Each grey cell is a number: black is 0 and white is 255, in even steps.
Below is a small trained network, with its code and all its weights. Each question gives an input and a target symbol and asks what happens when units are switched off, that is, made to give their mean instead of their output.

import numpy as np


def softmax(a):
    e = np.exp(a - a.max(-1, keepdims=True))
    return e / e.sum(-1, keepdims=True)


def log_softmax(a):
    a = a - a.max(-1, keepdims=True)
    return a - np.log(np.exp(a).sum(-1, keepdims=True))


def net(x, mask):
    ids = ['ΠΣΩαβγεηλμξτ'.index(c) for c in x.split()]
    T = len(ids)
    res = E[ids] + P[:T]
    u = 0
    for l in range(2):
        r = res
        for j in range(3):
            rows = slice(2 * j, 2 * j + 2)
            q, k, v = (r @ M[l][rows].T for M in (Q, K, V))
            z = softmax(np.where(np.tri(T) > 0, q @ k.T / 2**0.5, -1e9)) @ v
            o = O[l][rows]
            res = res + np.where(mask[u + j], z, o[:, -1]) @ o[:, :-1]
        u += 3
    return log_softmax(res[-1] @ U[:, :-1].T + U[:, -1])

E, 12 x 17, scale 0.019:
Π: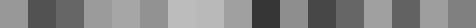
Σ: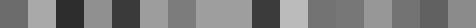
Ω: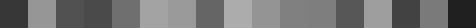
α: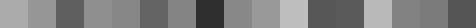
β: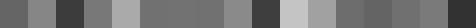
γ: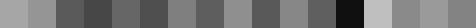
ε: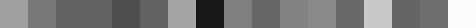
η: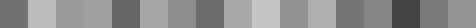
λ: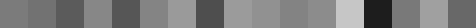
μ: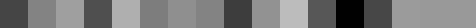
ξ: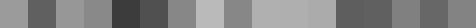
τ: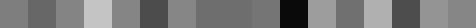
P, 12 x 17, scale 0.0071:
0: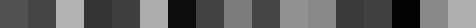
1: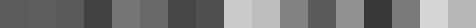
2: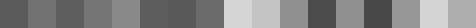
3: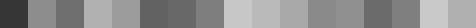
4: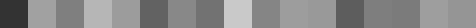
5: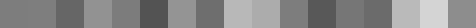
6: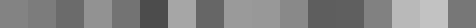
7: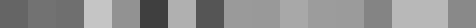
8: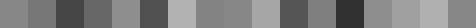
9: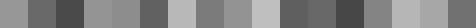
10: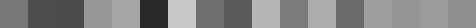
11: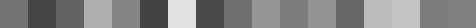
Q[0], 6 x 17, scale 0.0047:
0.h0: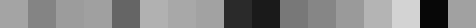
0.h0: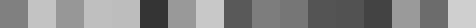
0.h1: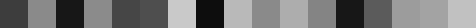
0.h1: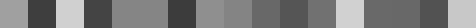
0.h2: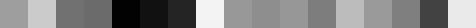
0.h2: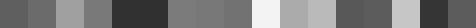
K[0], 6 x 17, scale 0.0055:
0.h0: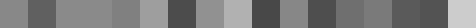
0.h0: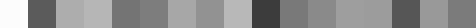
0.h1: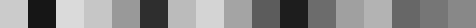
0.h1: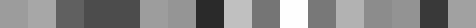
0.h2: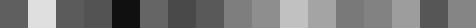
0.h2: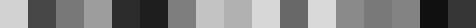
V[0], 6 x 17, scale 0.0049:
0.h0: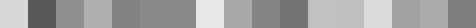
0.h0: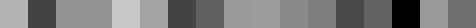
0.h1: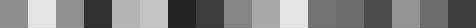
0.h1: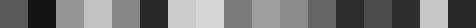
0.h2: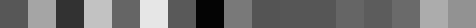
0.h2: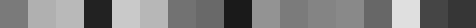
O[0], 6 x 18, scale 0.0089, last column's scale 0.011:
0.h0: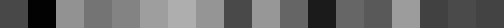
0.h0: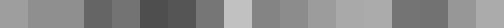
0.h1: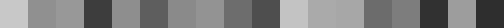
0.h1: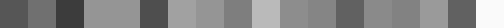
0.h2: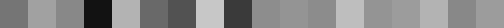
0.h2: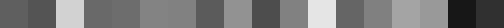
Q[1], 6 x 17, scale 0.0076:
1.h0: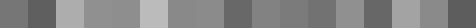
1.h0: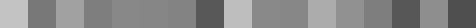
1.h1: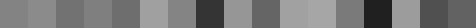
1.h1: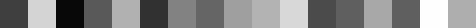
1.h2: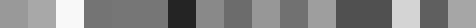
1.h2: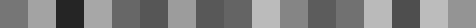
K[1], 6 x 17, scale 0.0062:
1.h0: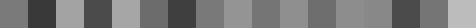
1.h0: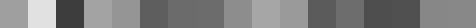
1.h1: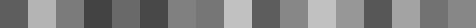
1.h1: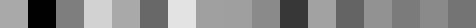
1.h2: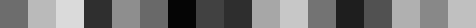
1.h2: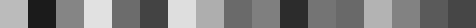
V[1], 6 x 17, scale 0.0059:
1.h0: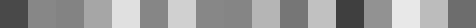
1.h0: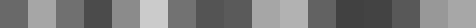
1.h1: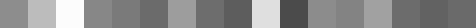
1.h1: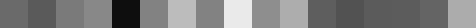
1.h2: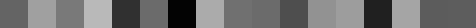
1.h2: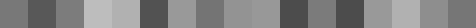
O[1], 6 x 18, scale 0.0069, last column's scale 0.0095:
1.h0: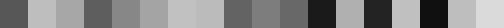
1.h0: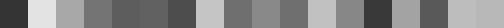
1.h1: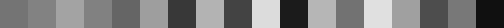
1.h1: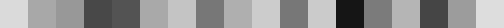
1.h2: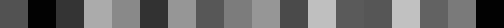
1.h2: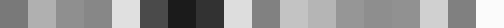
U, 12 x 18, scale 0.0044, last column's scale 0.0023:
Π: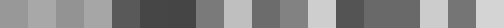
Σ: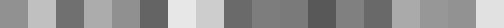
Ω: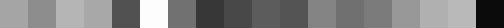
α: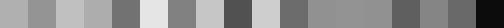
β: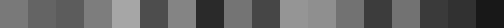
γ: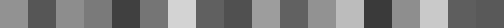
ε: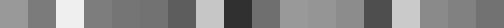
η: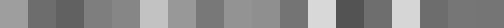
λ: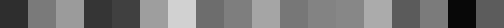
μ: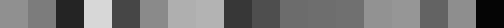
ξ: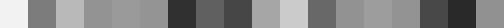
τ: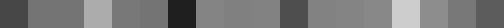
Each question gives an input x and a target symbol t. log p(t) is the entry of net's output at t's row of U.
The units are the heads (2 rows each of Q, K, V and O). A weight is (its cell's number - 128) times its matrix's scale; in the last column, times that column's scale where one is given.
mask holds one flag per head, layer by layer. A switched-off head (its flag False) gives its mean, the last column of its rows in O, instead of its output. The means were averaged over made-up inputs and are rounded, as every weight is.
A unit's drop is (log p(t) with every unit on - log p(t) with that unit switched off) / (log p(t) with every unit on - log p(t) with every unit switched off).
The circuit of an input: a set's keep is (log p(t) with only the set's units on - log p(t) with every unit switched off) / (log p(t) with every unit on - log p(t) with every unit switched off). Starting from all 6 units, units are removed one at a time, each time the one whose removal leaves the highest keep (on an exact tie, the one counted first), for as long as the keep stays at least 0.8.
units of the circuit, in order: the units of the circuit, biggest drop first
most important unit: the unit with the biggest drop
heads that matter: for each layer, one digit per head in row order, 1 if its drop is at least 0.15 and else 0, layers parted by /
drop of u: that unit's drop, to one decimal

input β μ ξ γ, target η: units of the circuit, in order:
[1.h1; 0.h2]
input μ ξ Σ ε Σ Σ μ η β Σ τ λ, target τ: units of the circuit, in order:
[1.h1; 0.h1]
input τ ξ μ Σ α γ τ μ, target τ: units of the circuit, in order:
[1.h1; 0.h1]
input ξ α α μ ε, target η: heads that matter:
001 / 011
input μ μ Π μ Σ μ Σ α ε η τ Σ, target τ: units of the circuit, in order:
[1.h1; 0.h1]
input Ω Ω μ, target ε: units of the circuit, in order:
[0.h2; 0.h1]
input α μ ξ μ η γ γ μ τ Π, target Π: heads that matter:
011 / 001
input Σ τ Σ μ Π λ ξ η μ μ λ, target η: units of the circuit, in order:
[0.h2; 1.h1]
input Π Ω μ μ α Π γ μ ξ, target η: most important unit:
0.h2
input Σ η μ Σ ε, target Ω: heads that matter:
010 / 001
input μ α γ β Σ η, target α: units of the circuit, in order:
[1.h2; 1.h1; 0.h1]
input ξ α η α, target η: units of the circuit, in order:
[1.h1; 0.h2; 1.h2]
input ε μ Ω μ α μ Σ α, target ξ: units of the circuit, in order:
[0.h1; 1.h1]
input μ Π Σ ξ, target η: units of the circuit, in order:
[1.h1; 0.h2; 0.h0]
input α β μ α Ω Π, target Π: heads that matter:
011 / 101
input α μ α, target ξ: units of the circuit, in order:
[0.h1; 1.h2; 1.h0]
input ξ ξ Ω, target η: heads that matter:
001 / 011
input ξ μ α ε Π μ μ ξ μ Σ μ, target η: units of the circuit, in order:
[0.h2; 1.h1]
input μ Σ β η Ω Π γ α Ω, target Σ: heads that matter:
010 / 100
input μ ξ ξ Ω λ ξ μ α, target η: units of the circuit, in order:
[1.h1; 0.h2]
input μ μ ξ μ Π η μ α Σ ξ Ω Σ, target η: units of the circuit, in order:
[0.h2; 1.h1]
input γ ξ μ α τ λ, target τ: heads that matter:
010 / 011
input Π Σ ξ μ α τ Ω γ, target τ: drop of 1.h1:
0.5
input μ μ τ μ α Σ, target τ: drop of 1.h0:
0.1
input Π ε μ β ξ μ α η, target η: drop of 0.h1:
0.0
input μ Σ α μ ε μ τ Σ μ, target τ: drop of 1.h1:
0.6
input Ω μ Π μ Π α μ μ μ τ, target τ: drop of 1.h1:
0.6
